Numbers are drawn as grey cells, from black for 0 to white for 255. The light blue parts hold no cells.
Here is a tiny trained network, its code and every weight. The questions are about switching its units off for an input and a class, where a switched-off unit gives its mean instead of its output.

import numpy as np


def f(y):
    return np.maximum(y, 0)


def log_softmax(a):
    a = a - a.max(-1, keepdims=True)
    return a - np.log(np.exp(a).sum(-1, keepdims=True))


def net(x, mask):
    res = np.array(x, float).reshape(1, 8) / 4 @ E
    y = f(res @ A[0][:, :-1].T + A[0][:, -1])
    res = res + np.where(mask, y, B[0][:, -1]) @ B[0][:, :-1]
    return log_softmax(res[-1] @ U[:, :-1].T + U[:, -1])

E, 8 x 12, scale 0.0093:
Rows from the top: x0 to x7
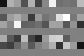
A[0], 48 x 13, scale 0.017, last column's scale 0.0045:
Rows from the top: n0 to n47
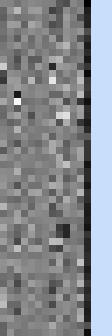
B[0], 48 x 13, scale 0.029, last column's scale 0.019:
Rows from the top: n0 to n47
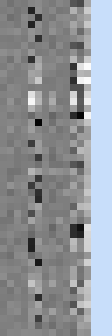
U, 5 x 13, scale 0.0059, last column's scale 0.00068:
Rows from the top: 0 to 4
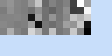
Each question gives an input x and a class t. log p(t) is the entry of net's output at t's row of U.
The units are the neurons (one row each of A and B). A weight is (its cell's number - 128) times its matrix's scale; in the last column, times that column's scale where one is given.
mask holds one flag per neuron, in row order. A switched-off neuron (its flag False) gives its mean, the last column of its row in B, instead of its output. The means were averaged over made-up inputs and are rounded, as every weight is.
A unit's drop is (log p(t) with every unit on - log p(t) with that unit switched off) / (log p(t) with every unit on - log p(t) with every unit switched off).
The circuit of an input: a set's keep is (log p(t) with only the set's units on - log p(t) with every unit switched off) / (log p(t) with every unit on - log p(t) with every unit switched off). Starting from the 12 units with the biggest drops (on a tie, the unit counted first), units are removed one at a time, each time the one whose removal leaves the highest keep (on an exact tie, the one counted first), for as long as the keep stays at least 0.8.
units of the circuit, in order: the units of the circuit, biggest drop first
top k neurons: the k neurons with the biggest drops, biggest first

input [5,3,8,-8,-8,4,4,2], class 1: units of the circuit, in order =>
[n16]
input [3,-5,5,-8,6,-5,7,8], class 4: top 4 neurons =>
[n40; n13; n15; n37]
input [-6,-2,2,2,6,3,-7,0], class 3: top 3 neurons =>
[n11; n37; n42]
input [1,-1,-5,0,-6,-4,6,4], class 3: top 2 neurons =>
[n17; n16]
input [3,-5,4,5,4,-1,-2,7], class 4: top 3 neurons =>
[n14; n32; n33]
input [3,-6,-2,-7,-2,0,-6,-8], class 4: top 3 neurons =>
[n13; n40; n17]
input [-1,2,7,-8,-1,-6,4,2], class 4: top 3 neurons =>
[n40; n13; n32]
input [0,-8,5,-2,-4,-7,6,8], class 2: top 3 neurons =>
[n35; n1; n3]
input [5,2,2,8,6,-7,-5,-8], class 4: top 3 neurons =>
[n14; n24; n34]
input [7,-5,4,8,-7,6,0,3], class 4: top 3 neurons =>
[n14; n9; n24]
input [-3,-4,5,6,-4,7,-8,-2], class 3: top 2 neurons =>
[n37; n42]
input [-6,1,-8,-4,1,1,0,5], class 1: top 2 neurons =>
[n32; n33]
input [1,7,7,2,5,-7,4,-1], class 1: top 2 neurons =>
[n16; n23]
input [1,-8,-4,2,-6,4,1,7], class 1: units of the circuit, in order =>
[n32]
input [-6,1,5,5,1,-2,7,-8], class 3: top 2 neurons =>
[n17; n11]
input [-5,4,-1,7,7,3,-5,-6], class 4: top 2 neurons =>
[n14; n11]
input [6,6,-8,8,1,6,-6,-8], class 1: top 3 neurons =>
[n32; n33; n13]
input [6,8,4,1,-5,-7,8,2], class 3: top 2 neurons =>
[n17; n2]
